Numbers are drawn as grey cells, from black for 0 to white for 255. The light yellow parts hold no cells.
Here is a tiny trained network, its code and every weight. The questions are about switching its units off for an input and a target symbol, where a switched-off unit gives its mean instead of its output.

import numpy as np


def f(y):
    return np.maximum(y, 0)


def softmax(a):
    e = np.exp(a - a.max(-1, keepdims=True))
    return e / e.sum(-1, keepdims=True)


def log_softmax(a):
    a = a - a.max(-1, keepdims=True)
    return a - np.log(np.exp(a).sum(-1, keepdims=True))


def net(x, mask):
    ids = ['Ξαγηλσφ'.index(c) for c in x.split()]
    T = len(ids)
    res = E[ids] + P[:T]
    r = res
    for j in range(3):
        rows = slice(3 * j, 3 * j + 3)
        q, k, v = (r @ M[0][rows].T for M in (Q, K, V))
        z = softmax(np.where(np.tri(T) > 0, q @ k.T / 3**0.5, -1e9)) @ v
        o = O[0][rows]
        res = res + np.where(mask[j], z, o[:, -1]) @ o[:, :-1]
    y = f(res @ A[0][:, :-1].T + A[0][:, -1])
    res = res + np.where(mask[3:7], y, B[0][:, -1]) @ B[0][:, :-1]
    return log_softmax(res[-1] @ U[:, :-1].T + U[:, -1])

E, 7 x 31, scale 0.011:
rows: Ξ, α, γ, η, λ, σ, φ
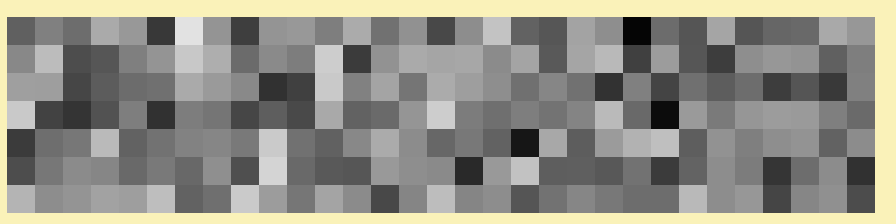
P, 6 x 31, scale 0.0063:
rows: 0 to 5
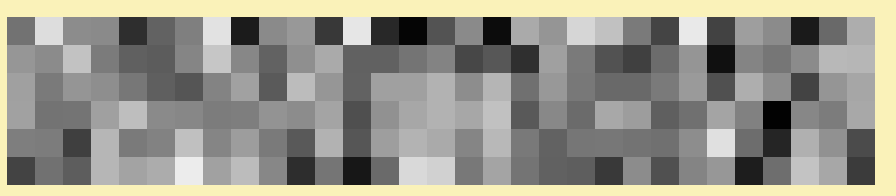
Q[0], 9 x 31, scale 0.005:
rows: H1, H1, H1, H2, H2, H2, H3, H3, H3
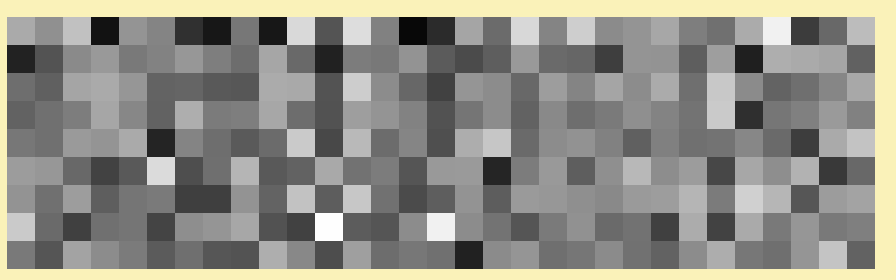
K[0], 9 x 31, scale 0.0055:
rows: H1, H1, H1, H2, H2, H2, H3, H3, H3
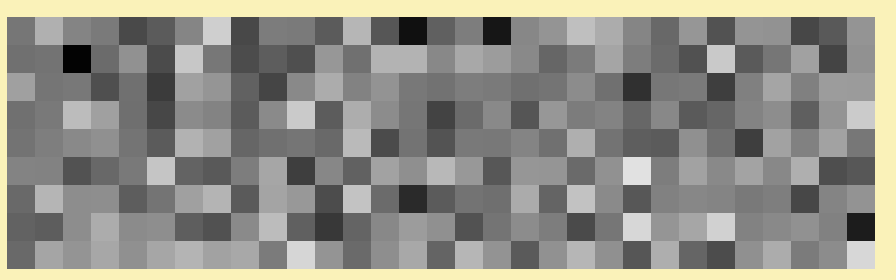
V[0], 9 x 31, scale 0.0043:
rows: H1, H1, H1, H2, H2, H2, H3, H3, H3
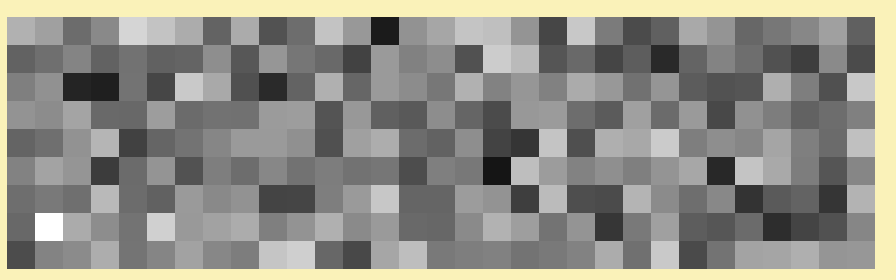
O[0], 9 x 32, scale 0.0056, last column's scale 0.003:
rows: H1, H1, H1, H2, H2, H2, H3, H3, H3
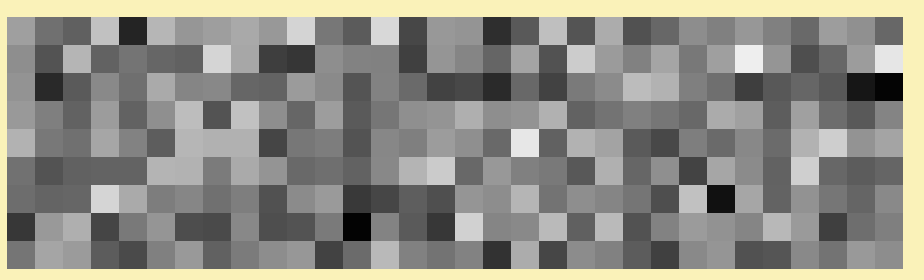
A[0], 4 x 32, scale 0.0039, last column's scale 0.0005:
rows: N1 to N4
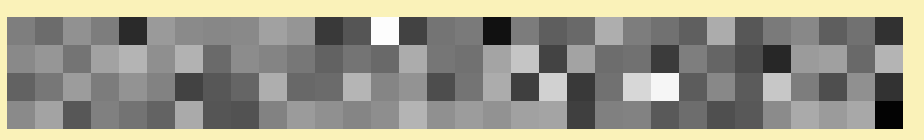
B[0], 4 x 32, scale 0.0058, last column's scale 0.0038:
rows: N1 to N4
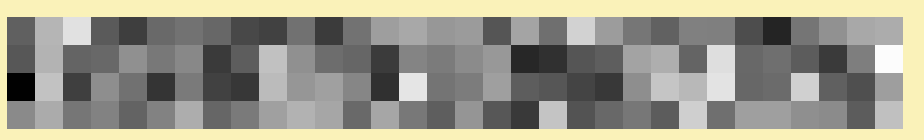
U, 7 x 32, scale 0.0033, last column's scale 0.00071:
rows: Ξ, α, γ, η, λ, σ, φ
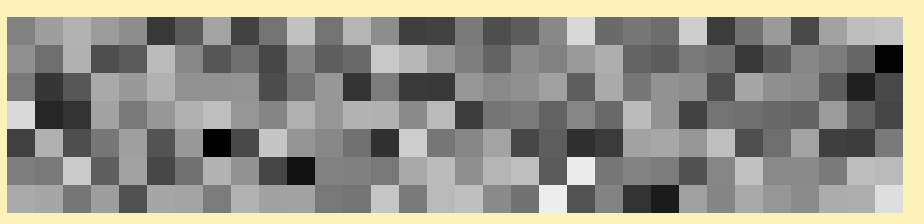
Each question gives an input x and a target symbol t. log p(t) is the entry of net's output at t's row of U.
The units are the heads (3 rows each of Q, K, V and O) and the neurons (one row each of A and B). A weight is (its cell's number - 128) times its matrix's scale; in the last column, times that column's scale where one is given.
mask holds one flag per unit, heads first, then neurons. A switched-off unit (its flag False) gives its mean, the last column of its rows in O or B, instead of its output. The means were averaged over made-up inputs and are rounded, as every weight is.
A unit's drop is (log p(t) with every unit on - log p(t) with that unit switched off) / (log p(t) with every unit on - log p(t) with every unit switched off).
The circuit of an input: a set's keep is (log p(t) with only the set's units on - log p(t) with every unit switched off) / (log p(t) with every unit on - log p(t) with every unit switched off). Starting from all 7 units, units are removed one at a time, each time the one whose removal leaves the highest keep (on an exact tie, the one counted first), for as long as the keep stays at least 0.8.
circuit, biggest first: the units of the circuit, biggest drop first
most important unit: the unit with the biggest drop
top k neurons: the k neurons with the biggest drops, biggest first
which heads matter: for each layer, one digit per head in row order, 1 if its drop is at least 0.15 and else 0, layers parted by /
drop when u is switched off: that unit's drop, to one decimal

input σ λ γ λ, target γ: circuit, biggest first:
[H3; H1]
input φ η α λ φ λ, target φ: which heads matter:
110
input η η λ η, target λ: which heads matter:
100
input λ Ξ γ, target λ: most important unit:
H1
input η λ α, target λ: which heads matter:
100
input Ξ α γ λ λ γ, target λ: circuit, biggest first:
[N2; H1]
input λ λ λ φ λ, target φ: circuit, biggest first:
[H1; H2]
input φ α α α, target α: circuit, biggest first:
[H1; N1; H3]
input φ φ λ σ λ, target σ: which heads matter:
110
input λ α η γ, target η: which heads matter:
101
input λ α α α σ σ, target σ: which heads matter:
100
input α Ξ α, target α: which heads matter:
101
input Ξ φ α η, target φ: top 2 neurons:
[N4; N2]
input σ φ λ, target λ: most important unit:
N3
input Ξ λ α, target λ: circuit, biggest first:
[H1; N2]
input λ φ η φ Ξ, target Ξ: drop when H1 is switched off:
0.1
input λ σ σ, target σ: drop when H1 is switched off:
1.0
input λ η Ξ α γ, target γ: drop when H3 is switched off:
0.7
